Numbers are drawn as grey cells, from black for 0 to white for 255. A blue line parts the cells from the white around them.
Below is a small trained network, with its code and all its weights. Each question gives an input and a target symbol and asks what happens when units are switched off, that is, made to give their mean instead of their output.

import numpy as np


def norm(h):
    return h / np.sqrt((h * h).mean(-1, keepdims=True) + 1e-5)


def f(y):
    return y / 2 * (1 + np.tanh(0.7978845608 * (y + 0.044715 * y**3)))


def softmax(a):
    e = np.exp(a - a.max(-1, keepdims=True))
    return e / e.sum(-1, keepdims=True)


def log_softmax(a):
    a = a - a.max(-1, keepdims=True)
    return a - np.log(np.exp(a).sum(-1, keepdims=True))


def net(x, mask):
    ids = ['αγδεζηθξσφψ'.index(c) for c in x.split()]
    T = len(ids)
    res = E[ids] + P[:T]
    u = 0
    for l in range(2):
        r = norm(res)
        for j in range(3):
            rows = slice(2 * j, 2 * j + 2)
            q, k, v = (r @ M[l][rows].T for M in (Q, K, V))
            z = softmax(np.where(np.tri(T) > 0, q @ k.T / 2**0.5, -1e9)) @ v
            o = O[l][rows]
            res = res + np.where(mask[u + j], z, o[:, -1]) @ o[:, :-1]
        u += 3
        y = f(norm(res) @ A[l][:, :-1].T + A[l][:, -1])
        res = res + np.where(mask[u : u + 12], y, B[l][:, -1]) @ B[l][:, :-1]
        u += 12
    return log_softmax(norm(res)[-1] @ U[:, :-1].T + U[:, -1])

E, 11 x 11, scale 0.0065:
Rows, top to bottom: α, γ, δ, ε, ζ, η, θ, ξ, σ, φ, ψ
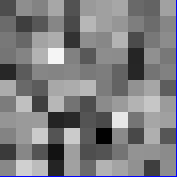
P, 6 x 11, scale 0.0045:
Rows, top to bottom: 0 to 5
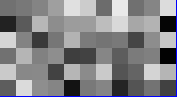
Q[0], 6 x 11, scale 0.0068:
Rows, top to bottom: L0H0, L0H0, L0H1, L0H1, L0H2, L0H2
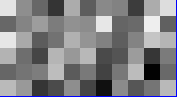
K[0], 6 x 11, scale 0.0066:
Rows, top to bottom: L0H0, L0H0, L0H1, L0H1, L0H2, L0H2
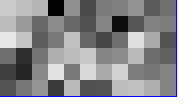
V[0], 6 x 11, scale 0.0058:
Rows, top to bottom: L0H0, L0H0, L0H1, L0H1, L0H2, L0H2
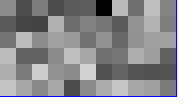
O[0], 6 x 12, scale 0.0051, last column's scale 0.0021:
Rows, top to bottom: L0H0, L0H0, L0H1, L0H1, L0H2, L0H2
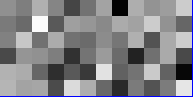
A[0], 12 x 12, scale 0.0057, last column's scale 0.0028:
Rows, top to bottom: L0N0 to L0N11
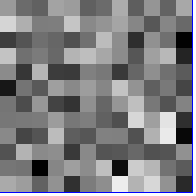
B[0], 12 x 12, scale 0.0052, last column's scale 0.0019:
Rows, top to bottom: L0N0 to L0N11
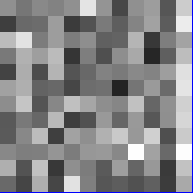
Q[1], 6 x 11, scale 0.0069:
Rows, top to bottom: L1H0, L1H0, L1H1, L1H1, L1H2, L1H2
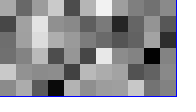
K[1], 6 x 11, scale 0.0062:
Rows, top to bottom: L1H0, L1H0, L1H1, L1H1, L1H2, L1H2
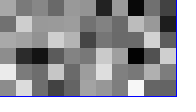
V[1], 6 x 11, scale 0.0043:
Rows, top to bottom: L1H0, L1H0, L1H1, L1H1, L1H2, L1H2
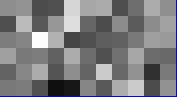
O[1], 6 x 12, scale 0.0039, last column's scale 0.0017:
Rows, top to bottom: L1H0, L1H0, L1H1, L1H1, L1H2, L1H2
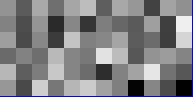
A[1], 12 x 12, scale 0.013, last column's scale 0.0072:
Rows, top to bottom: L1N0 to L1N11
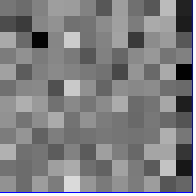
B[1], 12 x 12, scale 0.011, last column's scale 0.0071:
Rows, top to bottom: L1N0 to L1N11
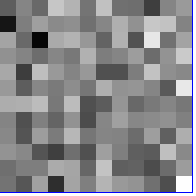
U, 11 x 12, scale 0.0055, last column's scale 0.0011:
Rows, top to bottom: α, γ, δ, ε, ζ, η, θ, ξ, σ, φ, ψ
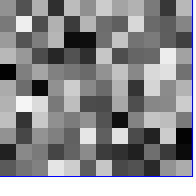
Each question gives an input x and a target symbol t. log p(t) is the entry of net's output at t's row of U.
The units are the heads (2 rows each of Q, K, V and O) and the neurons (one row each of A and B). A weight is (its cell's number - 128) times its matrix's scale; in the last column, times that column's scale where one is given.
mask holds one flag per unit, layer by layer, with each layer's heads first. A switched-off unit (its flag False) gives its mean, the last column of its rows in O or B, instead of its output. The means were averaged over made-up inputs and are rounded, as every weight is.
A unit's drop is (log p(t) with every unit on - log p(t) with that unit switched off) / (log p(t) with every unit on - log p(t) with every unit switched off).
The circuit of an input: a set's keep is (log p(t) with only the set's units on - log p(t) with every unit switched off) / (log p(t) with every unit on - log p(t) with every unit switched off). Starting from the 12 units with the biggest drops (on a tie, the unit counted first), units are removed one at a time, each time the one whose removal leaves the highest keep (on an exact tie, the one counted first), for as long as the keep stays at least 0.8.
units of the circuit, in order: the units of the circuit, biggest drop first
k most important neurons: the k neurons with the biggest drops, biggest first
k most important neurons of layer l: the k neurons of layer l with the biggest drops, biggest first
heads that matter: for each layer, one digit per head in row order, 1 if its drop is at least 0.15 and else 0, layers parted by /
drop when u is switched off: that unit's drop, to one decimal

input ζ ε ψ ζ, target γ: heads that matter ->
001 / 000
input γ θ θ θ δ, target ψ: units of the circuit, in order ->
L0H2, L1N0
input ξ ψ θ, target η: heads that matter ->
000 / 000
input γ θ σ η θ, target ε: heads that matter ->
110 / 000
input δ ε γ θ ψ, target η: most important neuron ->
L1N2
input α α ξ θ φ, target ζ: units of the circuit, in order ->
L0H2, L1N1
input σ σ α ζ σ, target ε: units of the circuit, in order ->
L0H2, L1N9
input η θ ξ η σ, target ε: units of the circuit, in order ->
L0H2, L0H0, L1N9
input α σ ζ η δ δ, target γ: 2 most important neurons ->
L1N11, L0N4
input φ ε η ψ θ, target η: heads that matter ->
100 / 000
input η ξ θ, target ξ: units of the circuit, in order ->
L0H0, L1N4
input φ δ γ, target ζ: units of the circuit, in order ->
L1N1, L0H2
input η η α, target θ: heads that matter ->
010 / 000
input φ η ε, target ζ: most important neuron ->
L0N8
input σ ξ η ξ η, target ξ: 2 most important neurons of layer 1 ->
L1N4, L1N11
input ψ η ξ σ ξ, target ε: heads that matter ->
100 / 000
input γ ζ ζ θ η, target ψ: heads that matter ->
011 / 000
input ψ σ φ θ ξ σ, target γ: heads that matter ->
100 / 000
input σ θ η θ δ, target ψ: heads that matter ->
001 / 000
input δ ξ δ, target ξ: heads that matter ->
101 / 000
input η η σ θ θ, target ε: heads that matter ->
100 / 000
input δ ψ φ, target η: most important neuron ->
L1N2
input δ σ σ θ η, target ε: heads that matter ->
110 / 000
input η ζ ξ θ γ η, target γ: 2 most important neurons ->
L0N9, L1N11
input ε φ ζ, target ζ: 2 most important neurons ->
L0N8, L1N1
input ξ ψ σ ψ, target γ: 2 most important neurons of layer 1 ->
L1N11, L1N5
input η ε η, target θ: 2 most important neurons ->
L1N6, L0N3
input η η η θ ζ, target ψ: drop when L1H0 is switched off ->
0.0
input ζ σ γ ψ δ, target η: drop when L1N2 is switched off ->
0.1
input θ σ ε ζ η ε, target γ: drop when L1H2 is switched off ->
1.5
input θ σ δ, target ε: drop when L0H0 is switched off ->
1.0
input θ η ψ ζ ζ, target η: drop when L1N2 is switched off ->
0.2
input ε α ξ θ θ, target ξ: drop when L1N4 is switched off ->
0.2
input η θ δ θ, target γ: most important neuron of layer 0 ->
L0N7
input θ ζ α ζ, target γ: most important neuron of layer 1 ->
L1N11
